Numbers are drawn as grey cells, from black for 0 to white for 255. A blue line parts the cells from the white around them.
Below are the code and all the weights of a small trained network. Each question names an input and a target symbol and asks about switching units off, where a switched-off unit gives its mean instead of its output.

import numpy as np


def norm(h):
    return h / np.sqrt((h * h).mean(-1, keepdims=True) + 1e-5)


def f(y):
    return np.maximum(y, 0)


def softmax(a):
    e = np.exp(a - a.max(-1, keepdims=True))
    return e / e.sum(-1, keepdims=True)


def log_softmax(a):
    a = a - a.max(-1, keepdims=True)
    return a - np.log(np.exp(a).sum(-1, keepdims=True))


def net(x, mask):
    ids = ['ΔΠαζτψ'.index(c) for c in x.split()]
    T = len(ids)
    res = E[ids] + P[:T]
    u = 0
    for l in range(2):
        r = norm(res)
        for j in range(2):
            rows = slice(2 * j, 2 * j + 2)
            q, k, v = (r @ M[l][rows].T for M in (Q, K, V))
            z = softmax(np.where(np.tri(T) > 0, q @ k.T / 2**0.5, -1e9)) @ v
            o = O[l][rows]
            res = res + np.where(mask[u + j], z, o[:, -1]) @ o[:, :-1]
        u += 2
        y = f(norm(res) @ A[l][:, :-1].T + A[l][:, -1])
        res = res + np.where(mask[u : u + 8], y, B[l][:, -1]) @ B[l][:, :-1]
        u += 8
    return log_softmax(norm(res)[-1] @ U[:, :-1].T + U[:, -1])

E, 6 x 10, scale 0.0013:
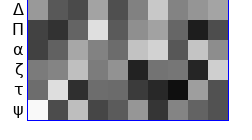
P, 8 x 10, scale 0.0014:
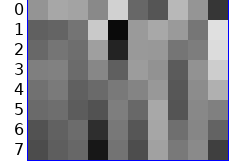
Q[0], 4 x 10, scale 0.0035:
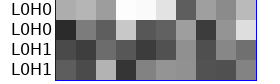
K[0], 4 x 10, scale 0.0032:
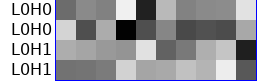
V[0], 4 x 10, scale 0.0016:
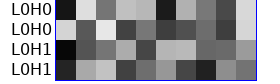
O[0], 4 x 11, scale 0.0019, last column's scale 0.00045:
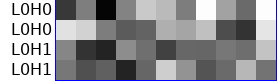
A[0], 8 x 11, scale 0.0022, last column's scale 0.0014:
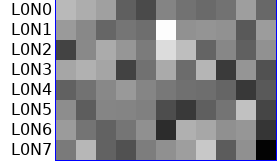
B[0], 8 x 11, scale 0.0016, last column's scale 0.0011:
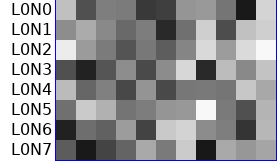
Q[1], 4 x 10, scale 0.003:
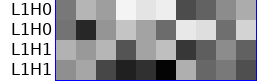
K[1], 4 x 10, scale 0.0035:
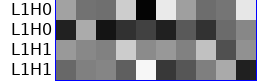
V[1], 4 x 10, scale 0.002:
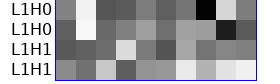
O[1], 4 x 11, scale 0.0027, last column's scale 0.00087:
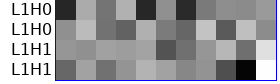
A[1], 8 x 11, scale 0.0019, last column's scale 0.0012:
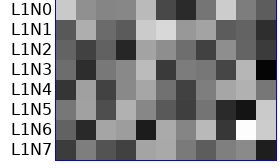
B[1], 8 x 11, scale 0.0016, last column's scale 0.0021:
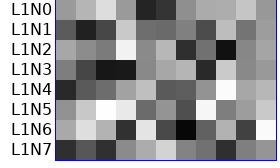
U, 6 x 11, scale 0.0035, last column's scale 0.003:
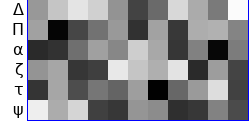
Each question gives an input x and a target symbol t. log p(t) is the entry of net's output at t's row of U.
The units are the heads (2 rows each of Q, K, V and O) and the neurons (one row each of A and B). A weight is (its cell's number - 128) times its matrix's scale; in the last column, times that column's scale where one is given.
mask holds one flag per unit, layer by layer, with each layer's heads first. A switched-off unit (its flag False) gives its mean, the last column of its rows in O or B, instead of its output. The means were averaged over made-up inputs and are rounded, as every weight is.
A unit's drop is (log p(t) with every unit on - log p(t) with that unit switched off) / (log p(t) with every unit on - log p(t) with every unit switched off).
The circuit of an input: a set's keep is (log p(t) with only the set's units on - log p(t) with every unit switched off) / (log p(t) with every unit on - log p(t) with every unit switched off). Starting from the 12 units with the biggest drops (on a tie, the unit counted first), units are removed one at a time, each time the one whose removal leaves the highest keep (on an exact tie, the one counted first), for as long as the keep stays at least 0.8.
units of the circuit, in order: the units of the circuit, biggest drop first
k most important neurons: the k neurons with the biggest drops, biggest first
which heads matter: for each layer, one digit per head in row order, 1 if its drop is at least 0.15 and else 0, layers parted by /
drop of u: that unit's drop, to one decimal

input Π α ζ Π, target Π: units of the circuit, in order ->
[L1H0; L0H1]
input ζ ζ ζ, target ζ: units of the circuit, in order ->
[L0H0]
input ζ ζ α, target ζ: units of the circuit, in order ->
[L0H0; L1H0]
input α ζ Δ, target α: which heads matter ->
11 / 11
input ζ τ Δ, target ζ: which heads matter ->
11 / 00
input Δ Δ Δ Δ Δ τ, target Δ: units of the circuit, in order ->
[L0H1; L1N5]
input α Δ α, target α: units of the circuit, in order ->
[L1H1; L1H0]
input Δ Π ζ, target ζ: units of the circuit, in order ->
[L1H0; L0H0]
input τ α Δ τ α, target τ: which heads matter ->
00 / 10
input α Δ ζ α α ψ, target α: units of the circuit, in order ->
[L1H1; L0N2]
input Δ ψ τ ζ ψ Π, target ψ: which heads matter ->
10 / 00
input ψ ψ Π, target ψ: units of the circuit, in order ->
[L0H0; L1N6]
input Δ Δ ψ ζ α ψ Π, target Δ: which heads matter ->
11 / 00
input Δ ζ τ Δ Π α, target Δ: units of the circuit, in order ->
[L0H1; L0N2]
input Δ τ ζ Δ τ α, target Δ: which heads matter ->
01 / 00
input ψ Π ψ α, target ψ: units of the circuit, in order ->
[L0H0]
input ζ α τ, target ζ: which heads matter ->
11 / 10
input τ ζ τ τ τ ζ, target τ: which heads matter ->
00 / 10
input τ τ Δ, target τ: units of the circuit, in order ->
[L1H0; L1N6]
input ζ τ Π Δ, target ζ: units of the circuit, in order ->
[L0H0; L1H0]
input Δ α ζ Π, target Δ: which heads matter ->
01 / 01
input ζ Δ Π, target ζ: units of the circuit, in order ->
[L1H0; L0H0]
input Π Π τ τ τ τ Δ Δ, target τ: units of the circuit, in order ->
[L1H0]
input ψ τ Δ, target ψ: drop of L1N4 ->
0.1
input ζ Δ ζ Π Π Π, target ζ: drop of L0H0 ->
0.5
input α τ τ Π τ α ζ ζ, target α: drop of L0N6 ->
0.2
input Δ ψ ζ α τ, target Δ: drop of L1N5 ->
0.3
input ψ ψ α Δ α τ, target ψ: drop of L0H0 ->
0.8
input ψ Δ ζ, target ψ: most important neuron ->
[L0N3]
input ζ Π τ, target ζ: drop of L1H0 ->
0.6
